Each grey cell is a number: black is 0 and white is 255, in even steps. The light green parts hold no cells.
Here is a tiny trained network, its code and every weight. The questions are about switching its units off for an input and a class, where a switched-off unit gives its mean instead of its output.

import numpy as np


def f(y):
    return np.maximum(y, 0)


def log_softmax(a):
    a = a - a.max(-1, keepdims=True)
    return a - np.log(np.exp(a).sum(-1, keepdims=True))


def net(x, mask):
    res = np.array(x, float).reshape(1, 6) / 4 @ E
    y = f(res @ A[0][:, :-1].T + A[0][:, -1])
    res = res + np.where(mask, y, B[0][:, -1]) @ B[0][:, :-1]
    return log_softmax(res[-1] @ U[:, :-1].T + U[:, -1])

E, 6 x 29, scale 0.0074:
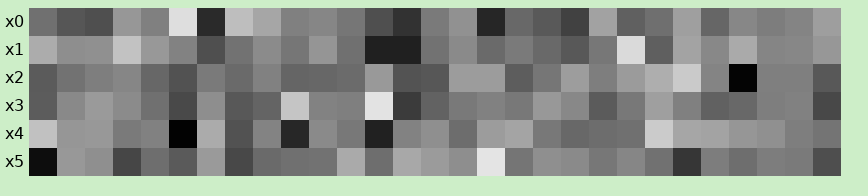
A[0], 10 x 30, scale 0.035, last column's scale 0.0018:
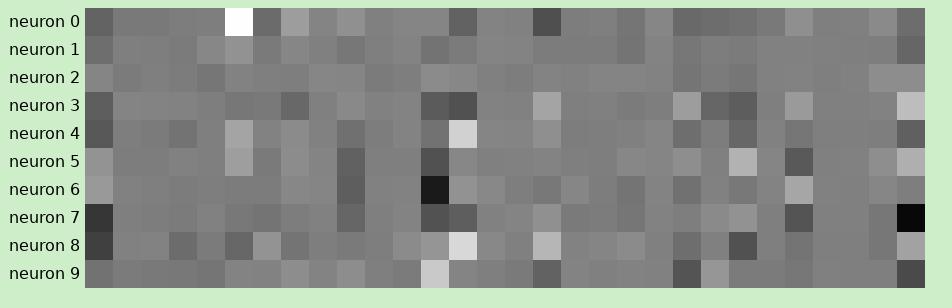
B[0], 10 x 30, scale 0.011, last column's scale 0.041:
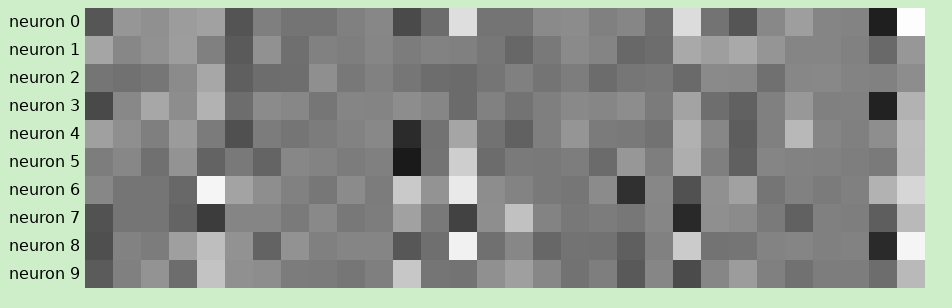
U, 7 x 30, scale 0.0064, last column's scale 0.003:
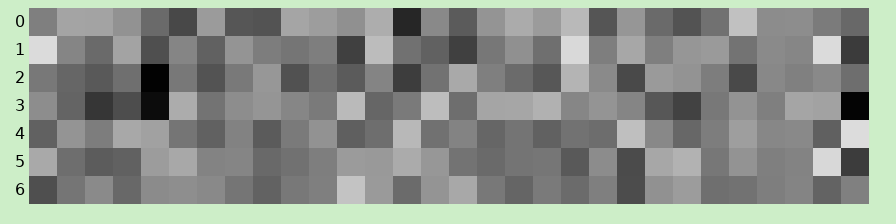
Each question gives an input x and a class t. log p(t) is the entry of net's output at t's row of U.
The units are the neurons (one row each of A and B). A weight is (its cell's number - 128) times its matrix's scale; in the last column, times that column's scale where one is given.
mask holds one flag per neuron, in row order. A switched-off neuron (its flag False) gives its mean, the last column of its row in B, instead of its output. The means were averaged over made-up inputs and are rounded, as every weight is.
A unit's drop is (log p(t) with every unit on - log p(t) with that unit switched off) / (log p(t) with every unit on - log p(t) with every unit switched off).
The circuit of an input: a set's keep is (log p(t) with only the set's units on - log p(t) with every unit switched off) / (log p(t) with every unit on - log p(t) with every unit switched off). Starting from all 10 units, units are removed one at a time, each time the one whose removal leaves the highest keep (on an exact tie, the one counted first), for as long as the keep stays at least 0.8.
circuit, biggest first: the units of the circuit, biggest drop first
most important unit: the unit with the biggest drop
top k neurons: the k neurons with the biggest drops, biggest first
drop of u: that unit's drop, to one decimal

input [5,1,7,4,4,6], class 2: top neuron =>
neuron 6
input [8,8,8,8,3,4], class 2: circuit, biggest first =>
neuron 7; neuron 6
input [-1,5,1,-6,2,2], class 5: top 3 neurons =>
neuron 0; neuron 6; neuron 8
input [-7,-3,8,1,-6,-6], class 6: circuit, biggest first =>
neuron 0; neuron 9
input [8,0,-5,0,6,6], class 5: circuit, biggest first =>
neuron 6; neuron 8
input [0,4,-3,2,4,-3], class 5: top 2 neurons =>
neuron 0; neuron 8
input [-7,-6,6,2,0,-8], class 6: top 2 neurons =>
neuron 0; neuron 9
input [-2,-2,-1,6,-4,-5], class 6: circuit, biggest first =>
neuron 8; neuron 9
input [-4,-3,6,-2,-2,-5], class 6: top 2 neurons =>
neuron 0; neuron 8
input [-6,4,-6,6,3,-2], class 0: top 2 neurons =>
neuron 8; neuron 0
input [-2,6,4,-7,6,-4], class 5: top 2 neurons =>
neuron 6; neuron 0
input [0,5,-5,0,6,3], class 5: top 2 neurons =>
neuron 6; neuron 0
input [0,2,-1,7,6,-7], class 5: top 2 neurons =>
neuron 0; neuron 8
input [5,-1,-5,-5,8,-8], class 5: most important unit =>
neuron 6
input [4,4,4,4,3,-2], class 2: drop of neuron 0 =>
0.2
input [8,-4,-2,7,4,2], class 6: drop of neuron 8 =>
0.2
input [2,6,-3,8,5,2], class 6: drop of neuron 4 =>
0.1
